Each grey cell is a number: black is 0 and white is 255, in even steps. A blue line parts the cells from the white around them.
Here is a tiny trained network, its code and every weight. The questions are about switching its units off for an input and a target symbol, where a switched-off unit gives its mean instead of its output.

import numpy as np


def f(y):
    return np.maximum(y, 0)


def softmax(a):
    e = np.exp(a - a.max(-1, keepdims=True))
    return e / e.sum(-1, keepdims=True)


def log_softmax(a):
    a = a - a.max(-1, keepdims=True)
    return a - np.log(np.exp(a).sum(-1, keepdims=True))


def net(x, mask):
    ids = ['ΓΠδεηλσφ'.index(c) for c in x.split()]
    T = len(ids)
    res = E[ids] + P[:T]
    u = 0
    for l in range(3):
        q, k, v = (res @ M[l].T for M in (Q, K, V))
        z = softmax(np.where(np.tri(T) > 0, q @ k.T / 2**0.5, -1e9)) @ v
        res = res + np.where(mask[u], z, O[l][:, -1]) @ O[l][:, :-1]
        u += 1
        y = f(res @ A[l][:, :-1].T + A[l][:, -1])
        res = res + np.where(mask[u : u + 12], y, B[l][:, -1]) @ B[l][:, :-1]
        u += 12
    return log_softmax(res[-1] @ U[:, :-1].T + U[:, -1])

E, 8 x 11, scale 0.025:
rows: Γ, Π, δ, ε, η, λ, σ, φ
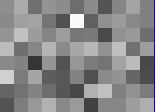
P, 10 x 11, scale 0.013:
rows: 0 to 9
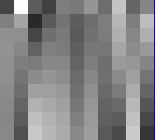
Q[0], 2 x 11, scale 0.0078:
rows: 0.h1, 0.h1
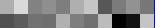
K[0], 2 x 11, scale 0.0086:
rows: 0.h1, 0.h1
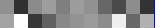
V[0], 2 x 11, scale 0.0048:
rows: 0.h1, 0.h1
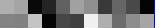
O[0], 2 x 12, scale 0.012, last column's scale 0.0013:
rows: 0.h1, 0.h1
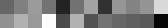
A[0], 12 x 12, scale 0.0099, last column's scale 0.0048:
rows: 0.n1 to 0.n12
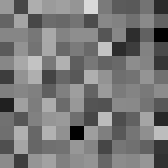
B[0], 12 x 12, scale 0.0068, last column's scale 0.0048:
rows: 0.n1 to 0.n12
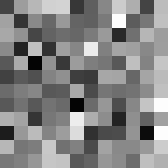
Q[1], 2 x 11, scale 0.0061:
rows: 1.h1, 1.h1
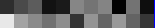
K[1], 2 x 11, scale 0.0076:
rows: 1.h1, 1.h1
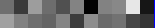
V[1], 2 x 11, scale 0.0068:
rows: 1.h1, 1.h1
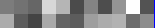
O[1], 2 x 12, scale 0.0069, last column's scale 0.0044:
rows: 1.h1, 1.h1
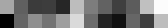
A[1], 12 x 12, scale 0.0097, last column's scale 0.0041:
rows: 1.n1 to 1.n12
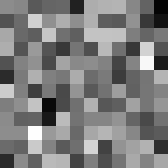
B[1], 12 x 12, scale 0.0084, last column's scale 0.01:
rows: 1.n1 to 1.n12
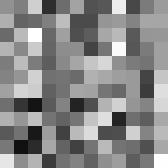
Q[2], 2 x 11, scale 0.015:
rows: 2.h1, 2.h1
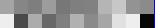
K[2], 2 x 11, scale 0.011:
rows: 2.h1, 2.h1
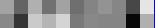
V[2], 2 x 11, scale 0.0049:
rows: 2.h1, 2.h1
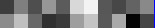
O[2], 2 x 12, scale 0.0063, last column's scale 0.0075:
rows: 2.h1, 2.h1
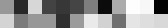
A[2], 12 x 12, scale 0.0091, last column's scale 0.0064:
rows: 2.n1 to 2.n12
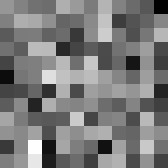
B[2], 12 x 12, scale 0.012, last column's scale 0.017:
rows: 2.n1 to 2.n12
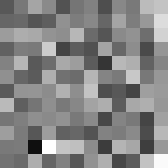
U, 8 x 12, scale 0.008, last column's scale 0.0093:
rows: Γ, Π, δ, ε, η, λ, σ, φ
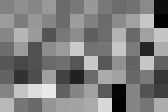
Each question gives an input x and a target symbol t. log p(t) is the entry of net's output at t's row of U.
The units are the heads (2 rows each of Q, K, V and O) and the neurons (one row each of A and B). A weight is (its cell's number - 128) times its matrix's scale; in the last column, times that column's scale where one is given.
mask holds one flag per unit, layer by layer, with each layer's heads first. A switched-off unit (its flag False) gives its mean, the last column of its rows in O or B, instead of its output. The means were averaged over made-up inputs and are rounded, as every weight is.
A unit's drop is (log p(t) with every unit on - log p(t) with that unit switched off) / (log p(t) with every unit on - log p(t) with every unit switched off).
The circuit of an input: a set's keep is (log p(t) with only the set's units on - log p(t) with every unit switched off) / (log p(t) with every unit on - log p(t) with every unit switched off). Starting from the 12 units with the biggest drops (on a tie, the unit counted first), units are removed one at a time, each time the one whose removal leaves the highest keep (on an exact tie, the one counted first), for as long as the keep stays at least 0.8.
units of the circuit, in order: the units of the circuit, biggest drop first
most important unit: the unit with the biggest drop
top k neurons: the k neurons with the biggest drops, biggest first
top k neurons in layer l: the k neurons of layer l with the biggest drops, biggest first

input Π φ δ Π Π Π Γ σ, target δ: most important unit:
0.n6
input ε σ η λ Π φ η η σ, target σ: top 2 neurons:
[0.n9; 0.n10]
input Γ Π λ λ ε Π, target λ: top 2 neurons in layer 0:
[0.n8; 0.n10]
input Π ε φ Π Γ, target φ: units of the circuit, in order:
[0.h1; 1.n9]
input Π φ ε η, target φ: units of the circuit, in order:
[1.n9; 0.h1]
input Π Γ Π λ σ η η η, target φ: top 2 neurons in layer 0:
[0.n2; 0.n1]
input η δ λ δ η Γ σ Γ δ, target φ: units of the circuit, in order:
[2.h1; 1.n4]
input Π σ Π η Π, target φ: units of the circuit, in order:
[2.h1; 1.n1]
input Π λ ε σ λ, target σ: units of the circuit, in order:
[0.h1; 1.n8]
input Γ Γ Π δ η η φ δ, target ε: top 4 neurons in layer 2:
[2.n12; 2.n2; 2.n10; 2.n1]
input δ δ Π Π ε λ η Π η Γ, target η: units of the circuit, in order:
[0.h1; 1.n8]
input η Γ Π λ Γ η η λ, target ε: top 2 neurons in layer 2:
[2.n12; 2.n3]
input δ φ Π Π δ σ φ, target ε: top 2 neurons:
[2.n12; 1.n12]
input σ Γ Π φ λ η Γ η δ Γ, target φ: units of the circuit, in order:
[1.n4; 2.h1]
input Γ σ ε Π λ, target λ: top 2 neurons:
[1.n8; 2.n3]
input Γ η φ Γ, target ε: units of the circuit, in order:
[2.n12]
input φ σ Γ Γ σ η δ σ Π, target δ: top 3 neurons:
[0.n10; 0.n8; 1.n4]
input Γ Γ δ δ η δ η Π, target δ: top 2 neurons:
[0.n10; 2.n1]
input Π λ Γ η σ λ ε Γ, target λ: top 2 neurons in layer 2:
[2.n3; 2.n4]
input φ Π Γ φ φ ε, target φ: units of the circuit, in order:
[0.h1]
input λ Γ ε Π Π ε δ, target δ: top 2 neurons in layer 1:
[1.n12; 1.n10]
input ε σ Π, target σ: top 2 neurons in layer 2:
[2.n12; 2.n4]
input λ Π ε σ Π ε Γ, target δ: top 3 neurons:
[1.n12; 1.n2; 1.n10]
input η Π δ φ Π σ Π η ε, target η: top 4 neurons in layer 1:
[1.n11; 1.n5; 1.n7; 1.n12]
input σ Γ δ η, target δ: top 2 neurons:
[0.n10; 0.n8]
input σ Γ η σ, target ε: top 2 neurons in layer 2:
[2.n3; 2.n12]
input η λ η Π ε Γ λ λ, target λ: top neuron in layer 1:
[1.n8]
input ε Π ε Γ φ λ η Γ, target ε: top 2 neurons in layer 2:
[2.n12; 2.n1]
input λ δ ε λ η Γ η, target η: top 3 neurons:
[2.n7; 1.n8; 2.n10]
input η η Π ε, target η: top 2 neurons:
[1.n11; 1.n7]
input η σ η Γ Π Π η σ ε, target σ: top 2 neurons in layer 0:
[0.n10; 0.n1]
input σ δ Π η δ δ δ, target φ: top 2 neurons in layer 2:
[2.n8; 2.n2]
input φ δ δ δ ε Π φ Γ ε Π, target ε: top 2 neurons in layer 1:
[1.n12; 1.n2]
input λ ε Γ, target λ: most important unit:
0.h1
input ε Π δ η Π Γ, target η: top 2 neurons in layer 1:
[1.n8; 1.n7]
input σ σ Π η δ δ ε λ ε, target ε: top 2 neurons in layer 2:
[2.n12; 2.n5]
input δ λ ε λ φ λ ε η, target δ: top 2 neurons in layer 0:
[0.n7; 0.n5]
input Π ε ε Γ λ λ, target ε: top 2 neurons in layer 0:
[0.n1; 0.n8]
